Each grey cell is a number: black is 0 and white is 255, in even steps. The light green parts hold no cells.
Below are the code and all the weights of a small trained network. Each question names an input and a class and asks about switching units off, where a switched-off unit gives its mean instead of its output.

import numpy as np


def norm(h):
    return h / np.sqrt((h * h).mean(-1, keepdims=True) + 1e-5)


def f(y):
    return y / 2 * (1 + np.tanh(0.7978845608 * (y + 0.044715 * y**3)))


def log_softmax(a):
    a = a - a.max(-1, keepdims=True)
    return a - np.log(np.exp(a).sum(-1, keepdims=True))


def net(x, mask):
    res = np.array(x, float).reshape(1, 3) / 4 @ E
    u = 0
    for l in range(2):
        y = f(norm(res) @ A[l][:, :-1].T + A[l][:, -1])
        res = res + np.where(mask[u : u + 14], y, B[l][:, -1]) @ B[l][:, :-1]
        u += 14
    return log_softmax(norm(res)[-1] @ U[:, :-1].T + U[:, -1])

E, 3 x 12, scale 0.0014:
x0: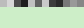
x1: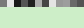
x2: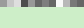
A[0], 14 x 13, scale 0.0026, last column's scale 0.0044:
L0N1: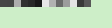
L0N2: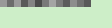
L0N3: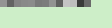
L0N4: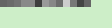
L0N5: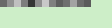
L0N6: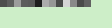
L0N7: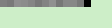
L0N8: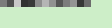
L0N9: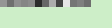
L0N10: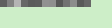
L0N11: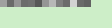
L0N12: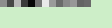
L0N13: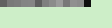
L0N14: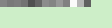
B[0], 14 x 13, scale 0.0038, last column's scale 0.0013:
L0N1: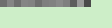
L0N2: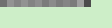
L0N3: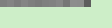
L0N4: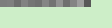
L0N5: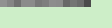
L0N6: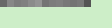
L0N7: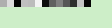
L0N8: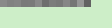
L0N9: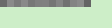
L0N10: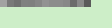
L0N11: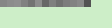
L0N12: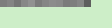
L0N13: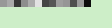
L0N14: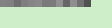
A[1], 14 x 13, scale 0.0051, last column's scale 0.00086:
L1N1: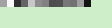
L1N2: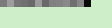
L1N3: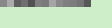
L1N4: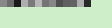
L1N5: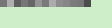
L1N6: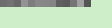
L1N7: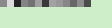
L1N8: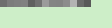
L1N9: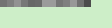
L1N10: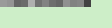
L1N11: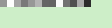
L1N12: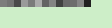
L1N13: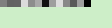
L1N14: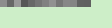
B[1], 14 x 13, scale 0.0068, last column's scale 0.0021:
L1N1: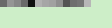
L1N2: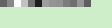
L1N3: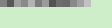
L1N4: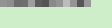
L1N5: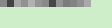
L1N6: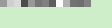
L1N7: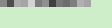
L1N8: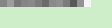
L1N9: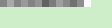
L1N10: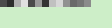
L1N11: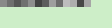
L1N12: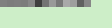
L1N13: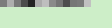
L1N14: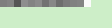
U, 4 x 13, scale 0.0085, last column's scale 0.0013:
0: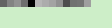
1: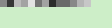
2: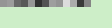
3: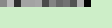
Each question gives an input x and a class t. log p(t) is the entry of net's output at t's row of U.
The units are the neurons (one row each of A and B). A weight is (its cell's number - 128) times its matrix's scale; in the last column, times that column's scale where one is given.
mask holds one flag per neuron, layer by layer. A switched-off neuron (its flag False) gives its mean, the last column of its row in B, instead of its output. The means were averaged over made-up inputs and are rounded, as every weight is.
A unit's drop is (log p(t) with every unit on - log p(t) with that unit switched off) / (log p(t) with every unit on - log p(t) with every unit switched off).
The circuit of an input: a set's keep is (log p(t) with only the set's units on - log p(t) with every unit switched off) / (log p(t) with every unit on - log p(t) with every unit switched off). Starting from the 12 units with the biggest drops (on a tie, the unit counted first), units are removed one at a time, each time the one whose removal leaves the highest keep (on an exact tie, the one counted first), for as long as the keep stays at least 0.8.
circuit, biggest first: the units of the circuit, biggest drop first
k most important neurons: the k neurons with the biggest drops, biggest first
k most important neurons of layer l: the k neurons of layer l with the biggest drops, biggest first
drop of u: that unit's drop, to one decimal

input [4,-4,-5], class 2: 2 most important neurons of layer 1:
(L1N3, L1N5)
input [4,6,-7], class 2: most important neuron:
(L1N4)
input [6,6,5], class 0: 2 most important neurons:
(L1N1, L1N10)
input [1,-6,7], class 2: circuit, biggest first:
(L1N3, L1N5)
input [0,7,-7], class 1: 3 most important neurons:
(L1N7, L1N3, L1N5)
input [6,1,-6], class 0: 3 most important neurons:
(L1N1, L1N10, L1N11)
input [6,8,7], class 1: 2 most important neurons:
(L1N7, L1N3)
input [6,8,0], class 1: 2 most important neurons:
(L1N7, L1N3)
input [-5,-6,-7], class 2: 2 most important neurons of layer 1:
(L1N3, L1N5)
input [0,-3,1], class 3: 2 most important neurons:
(L1N3, L1N5)
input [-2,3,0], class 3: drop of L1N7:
0.2
